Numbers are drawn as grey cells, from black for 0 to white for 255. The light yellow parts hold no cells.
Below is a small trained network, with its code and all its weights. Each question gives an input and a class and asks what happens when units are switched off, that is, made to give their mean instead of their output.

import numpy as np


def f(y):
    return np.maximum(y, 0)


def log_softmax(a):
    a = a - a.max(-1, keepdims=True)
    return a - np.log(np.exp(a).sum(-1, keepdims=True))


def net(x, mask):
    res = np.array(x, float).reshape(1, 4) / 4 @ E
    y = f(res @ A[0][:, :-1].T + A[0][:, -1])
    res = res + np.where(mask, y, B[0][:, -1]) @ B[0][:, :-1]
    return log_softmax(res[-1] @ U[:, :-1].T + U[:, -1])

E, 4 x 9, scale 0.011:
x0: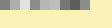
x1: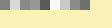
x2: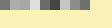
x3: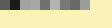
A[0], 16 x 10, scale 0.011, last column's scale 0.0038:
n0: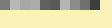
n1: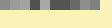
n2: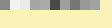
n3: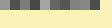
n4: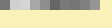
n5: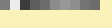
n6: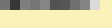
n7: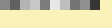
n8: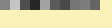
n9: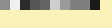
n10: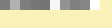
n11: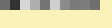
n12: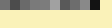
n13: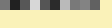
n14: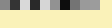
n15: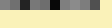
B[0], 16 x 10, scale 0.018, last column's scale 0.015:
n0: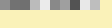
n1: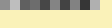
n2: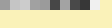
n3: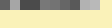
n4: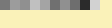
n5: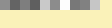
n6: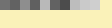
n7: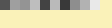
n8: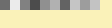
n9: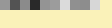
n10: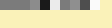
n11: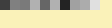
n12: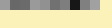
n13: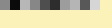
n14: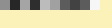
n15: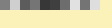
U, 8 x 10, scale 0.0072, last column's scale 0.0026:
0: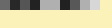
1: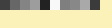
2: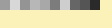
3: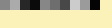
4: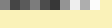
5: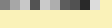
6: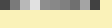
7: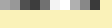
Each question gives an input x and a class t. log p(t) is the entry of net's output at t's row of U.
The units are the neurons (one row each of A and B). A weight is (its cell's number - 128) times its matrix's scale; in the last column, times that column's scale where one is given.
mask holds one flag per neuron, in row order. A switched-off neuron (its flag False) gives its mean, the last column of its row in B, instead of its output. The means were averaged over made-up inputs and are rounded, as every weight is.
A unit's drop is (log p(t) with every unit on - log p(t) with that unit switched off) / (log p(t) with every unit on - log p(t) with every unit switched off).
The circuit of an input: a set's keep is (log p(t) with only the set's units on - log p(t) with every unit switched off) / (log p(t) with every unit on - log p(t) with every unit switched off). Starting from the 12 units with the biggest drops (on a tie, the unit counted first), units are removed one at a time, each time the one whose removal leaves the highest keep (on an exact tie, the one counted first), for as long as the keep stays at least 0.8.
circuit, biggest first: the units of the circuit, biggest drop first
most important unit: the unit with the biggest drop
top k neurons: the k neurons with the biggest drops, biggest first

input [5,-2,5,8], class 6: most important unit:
n10
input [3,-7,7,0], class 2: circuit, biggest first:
[n2, n14]
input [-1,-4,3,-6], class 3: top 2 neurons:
[n15, n8]
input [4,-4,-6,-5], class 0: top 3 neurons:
[n14, n15, n2]
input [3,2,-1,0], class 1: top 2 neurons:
[n14, n10]
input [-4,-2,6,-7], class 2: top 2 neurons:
[n2, n6]
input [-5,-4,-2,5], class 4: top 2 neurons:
[n13, n15]
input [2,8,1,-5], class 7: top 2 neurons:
[n9, n10]
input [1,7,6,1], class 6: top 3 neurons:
[n7, n2, n0]
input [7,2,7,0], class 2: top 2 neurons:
[n2, n4]
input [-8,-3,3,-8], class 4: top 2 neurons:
[n13, n14]
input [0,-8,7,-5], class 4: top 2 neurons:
[n13, n15]
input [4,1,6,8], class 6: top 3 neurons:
[n2, n4, n0]
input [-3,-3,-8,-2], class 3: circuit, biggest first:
[n8]
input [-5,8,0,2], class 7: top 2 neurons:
[n9, n5]
